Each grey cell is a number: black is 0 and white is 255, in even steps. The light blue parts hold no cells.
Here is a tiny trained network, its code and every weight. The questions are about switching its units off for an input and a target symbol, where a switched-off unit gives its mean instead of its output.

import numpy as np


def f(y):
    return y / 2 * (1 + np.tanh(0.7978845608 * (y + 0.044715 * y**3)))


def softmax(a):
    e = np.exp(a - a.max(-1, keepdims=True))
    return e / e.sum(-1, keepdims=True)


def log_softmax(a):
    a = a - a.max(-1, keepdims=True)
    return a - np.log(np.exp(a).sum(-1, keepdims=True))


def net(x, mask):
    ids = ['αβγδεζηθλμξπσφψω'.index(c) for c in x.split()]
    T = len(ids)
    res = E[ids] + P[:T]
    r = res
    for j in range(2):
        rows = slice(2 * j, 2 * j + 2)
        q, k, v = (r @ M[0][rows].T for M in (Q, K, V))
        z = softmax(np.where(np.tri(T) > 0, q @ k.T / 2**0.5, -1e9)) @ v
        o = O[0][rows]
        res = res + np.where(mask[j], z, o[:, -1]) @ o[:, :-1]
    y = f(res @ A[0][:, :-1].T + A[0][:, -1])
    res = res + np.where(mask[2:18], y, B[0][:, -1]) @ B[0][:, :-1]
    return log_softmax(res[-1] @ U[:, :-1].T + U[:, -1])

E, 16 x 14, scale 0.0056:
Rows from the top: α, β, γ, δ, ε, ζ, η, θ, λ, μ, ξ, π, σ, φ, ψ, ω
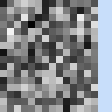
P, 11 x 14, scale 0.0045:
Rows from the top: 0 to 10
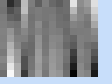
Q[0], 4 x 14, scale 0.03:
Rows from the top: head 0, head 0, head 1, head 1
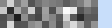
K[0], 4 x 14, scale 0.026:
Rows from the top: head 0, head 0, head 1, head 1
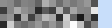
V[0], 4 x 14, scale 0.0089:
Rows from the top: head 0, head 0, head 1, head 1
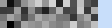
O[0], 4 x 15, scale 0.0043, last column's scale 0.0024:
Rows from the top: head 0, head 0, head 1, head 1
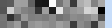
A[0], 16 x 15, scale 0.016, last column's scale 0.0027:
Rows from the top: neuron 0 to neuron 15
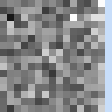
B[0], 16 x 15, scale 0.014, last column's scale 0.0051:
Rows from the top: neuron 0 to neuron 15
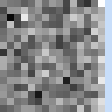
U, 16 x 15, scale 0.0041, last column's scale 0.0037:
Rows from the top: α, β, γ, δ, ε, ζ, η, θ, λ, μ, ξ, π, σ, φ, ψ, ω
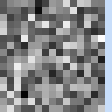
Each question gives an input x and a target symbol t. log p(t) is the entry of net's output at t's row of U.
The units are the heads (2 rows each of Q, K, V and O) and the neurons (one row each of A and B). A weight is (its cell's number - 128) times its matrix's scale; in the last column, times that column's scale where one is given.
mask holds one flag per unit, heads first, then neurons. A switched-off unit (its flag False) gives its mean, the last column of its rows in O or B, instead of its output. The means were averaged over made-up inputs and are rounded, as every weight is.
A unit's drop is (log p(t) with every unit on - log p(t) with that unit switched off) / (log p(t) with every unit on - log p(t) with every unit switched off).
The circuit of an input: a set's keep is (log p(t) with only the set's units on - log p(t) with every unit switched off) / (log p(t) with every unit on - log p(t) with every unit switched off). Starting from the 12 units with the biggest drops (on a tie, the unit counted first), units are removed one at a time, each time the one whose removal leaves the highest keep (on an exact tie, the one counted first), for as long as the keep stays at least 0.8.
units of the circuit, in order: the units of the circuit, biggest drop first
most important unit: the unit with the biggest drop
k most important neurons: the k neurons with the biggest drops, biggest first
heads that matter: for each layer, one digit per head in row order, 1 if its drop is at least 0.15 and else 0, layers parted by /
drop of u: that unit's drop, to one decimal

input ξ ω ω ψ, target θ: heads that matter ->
10
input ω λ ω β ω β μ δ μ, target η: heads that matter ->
10
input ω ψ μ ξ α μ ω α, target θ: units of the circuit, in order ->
[head 0; neuron 14]
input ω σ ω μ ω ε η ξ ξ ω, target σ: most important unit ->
neuron 8
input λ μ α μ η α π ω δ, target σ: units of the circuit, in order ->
[neuron 6; head 0; neuron 11; neuron 3]
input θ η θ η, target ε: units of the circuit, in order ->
[neuron 9; neuron 2]
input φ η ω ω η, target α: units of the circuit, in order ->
[head 0; neuron 0; neuron 14]
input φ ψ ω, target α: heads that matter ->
11
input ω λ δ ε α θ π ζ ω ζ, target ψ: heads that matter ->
00
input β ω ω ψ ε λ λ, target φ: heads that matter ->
10
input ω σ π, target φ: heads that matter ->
01
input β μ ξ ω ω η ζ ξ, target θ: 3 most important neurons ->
[neuron 14; neuron 10; neuron 5]
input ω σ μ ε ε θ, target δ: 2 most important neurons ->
[neuron 10; neuron 15]
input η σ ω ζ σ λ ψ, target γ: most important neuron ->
[neuron 12]
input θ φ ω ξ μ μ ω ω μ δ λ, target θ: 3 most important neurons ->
[neuron 14; neuron 2; neuron 10]
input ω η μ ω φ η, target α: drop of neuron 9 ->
-0.1
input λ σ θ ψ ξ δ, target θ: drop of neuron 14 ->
0.3
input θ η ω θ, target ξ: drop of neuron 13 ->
0.0
